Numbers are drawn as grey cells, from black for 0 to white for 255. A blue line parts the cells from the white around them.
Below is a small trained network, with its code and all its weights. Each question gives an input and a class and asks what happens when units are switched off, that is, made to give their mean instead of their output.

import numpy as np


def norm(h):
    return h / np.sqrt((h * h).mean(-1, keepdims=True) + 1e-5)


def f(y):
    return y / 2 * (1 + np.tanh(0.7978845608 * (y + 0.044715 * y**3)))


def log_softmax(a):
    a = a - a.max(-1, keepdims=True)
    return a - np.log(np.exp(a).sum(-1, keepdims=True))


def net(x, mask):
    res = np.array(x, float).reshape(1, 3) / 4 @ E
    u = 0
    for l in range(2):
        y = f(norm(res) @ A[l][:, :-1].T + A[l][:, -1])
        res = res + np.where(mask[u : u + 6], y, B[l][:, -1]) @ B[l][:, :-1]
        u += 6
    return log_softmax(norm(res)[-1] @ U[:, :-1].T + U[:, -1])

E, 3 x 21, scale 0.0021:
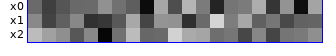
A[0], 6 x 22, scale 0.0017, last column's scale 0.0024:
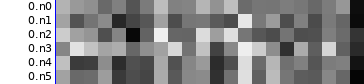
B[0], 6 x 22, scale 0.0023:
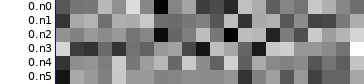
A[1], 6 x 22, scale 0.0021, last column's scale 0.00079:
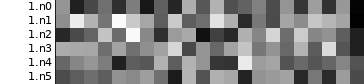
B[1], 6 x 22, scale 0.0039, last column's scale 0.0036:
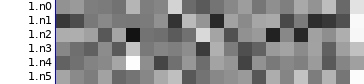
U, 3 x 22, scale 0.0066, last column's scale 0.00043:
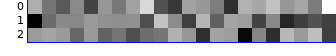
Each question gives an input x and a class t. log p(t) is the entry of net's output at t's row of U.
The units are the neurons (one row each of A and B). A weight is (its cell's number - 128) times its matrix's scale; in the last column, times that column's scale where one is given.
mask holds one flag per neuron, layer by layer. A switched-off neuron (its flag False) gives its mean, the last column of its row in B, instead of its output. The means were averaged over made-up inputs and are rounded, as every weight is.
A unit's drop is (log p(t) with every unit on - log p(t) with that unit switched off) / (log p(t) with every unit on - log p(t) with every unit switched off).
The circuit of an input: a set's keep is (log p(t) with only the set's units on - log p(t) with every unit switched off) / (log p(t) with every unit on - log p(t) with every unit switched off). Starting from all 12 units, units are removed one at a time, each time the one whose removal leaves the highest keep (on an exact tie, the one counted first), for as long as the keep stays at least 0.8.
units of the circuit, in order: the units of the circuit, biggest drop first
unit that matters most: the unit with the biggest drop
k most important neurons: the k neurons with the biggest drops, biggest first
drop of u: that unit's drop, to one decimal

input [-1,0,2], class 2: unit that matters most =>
0.n2
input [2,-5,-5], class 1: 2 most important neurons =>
1.n1, 0.n0
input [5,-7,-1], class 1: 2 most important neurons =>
1.n1, 0.n3
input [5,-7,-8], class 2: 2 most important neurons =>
1.n2, 0.n4
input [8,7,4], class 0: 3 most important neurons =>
1.n5, 1.n0, 1.n1
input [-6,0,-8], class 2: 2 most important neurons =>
1.n2, 1.n5
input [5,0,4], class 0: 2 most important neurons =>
1.n2, 1.n0
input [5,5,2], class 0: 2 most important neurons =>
1.n5, 1.n1
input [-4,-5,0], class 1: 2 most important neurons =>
1.n1, 1.n5
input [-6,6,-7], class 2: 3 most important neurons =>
1.n2, 1.n1, 1.n5
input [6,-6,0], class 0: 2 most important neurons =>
1.n5, 1.n0
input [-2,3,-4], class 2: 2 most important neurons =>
1.n2, 1.n1
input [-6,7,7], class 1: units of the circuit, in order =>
1.n2, 1.n5
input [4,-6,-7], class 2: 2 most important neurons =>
1.n2, 0.n4
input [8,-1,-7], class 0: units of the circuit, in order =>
1.n5
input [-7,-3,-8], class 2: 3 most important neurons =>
1.n2, 1.n5, 1.n0
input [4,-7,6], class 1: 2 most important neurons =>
1.n1, 1.n2
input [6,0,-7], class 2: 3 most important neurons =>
1.n2, 0.n3, 1.n3
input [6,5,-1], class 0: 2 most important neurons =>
1.n5, 1.n1
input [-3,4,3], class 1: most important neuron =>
1.n2
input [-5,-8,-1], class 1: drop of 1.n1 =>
1.6
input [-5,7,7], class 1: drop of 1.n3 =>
0.2
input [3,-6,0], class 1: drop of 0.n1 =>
0.0
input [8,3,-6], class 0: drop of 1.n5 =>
0.1
